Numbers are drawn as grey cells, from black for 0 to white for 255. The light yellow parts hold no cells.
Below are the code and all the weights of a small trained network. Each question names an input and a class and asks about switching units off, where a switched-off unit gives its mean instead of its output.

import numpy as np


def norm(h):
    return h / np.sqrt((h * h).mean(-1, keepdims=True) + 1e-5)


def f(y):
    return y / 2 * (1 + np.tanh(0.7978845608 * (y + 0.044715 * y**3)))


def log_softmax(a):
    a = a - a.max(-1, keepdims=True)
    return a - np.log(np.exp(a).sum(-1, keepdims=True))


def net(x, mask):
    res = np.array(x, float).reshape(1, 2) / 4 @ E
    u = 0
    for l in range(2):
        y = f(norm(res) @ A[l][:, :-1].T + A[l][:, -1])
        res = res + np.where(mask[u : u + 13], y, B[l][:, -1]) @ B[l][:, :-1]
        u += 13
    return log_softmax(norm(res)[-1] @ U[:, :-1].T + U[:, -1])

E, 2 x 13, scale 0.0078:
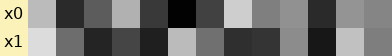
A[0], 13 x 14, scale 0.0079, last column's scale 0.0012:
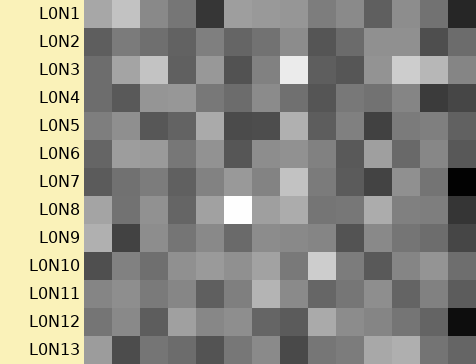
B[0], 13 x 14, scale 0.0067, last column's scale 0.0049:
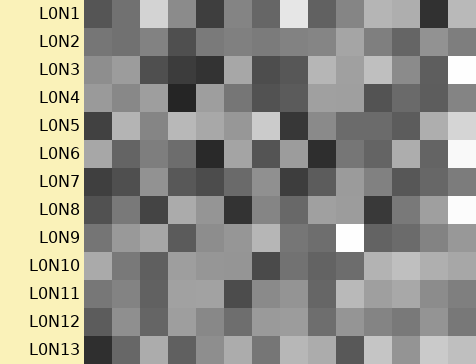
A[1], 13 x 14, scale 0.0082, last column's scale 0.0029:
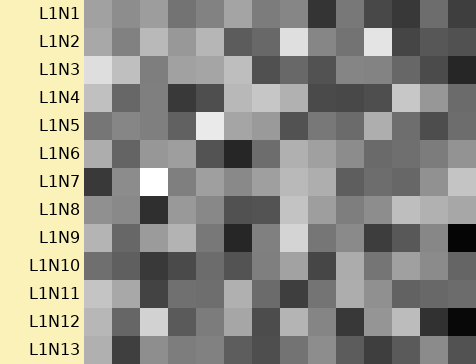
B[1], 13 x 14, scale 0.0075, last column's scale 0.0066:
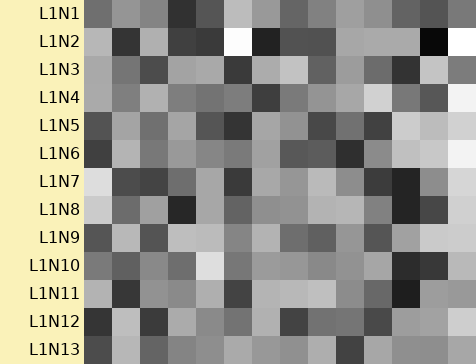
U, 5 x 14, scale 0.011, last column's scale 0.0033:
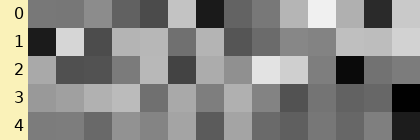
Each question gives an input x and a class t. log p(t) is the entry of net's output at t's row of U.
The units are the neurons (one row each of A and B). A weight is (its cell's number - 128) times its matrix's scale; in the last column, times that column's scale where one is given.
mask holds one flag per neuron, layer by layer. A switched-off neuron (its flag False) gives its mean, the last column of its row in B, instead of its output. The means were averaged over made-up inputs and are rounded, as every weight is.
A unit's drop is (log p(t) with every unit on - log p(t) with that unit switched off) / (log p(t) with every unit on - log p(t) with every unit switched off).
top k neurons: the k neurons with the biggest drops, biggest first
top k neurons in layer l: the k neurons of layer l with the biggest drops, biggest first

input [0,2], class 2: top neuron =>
L1N7
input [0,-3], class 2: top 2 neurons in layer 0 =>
L0N3, L0N1
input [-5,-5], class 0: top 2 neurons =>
L0N5, L1N2
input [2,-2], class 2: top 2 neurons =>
L0N3, L1N11
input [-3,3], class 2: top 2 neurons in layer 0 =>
L0N8, L0N6
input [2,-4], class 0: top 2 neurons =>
L0N8, L1N7
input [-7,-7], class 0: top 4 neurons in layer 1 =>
L1N2, L1N12, L1N6, L1N9
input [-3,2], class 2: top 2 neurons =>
L0N8, L0N5
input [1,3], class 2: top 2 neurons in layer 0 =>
L0N13, L0N6
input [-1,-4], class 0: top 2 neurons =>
L1N7, L1N2
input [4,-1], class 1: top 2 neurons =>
L0N13, L1N8
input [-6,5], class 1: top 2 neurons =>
L0N6, L1N2
